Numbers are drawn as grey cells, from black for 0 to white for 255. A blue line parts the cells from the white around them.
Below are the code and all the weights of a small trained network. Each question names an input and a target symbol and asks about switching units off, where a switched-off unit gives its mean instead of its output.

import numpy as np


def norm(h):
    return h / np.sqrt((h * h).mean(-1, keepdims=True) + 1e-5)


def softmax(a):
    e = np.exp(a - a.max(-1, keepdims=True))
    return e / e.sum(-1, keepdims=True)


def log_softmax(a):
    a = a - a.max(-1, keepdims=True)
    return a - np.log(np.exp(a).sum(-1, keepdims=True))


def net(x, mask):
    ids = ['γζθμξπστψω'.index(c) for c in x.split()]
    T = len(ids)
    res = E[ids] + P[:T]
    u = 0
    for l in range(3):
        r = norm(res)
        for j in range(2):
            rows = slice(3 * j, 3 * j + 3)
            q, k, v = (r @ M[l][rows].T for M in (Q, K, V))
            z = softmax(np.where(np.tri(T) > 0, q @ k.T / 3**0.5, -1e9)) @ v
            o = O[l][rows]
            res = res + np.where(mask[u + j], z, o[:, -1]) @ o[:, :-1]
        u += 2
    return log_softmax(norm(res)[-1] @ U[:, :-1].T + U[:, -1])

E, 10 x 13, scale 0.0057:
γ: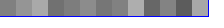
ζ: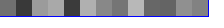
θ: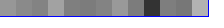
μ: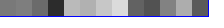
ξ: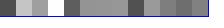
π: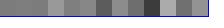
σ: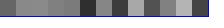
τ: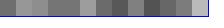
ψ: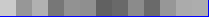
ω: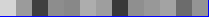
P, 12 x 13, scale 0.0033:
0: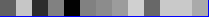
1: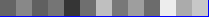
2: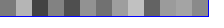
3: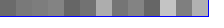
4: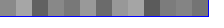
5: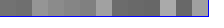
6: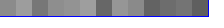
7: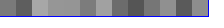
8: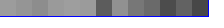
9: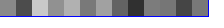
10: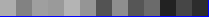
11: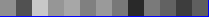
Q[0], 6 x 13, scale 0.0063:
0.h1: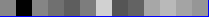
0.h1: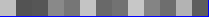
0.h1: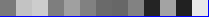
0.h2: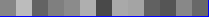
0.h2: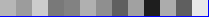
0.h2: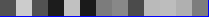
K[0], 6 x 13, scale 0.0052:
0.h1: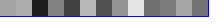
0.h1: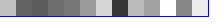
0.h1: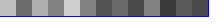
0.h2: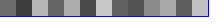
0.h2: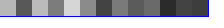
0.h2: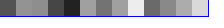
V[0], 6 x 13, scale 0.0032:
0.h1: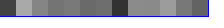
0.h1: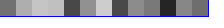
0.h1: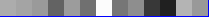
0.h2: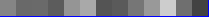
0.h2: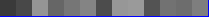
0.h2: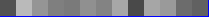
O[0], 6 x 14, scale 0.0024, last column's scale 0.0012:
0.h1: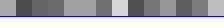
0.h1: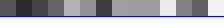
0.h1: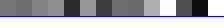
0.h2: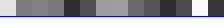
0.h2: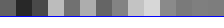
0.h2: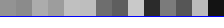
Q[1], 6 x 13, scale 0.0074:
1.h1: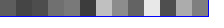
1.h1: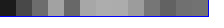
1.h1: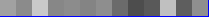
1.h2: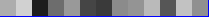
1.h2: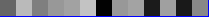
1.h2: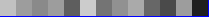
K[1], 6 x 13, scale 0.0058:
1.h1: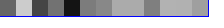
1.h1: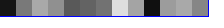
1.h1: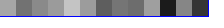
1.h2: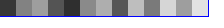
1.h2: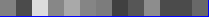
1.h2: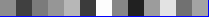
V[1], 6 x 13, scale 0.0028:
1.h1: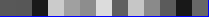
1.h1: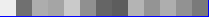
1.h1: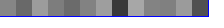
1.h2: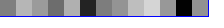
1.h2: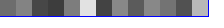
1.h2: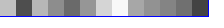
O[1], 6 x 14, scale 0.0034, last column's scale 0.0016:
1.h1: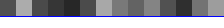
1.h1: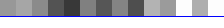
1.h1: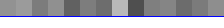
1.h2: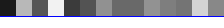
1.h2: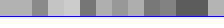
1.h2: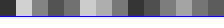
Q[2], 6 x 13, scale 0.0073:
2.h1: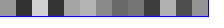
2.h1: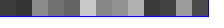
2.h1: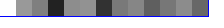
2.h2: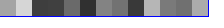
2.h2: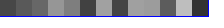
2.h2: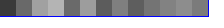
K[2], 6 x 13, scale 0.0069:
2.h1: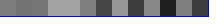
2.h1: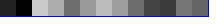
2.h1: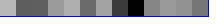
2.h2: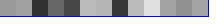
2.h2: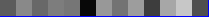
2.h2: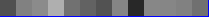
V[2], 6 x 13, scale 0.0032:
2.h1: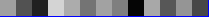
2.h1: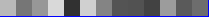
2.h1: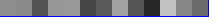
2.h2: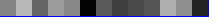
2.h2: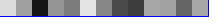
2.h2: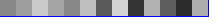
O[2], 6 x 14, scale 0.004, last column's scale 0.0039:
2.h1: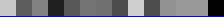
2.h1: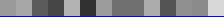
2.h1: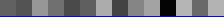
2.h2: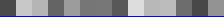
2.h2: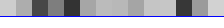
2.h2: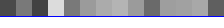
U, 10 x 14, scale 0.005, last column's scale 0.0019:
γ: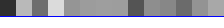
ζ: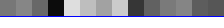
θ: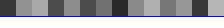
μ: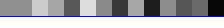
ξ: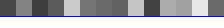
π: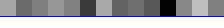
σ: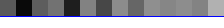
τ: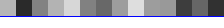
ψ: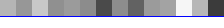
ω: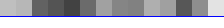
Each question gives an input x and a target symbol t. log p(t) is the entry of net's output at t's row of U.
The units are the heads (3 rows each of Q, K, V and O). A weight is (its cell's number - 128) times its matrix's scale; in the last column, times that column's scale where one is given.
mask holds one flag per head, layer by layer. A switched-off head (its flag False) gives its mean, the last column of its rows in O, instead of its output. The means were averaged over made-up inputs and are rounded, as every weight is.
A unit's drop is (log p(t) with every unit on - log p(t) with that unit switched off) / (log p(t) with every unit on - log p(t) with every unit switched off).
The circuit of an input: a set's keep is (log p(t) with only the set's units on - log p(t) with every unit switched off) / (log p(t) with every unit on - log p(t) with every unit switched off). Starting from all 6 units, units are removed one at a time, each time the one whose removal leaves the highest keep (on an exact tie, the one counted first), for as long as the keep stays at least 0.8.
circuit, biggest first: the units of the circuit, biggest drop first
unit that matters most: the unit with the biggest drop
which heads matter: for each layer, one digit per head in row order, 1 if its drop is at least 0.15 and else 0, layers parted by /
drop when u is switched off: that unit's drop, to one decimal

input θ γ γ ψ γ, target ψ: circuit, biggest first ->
[1.h1]
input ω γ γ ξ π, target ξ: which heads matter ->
00 / 00 / 10
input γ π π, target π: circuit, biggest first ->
[0.h1, 2.h1, 1.h2]
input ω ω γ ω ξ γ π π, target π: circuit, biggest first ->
[0.h1, 2.h1]
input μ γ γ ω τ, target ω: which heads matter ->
00 / 00 / 01
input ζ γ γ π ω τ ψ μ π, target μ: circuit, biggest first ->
[2.h1, 0.h1, 1.h2, 0.h2]
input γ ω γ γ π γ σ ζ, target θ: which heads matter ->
00 / 00 / 01
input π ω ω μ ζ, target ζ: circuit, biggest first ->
[1.h2, 2.h1]
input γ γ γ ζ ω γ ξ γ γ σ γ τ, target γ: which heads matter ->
00 / 01 / 00
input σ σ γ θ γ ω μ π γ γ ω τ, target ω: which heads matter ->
01 / 10 / 01
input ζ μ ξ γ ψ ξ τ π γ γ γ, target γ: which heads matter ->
00 / 01 / 00
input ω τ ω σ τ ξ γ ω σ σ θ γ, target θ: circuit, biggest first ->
[2.h1, 0.h1, 0.h2]
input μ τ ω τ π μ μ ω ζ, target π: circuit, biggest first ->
[0.h2, 2.h2]
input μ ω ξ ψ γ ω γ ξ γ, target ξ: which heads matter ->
00 / 00 / 11
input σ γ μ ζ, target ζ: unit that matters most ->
1.h2
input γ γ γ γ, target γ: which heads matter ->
00 / 00 / 10
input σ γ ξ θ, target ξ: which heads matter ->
01 / 00 / 10
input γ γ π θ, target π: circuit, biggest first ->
[1.h2, 2.h1]
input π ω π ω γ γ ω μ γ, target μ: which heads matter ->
10 / 00 / 10
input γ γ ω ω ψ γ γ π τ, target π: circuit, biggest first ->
[2.h1, 2.h2]
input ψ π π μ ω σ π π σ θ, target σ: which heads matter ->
10 / 01 / 10
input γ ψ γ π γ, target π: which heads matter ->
00 / 00 / 01
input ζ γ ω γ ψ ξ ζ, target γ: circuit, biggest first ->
[2.h1, 0.h2, 2.h2]
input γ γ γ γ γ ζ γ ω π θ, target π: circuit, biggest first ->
[2.h1]
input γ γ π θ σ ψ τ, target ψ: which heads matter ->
00 / 10 / 00
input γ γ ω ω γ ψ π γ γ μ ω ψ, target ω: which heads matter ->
00 / 10 / 01
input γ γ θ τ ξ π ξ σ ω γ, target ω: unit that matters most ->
1.h1
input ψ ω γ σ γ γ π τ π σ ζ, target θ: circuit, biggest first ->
[2.h2, 1.h2]
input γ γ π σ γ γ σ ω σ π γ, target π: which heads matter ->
00 / 00 / 11
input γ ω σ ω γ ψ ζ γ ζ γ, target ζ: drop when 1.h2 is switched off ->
0.7
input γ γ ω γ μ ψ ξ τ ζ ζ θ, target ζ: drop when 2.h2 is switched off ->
0.1
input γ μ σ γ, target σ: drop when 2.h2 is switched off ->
0.2
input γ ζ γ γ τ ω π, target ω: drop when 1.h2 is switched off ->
0.0
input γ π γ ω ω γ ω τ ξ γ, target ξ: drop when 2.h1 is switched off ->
0.4
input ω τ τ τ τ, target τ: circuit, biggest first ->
[1.h2]
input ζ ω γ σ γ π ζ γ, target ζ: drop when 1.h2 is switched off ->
0.9
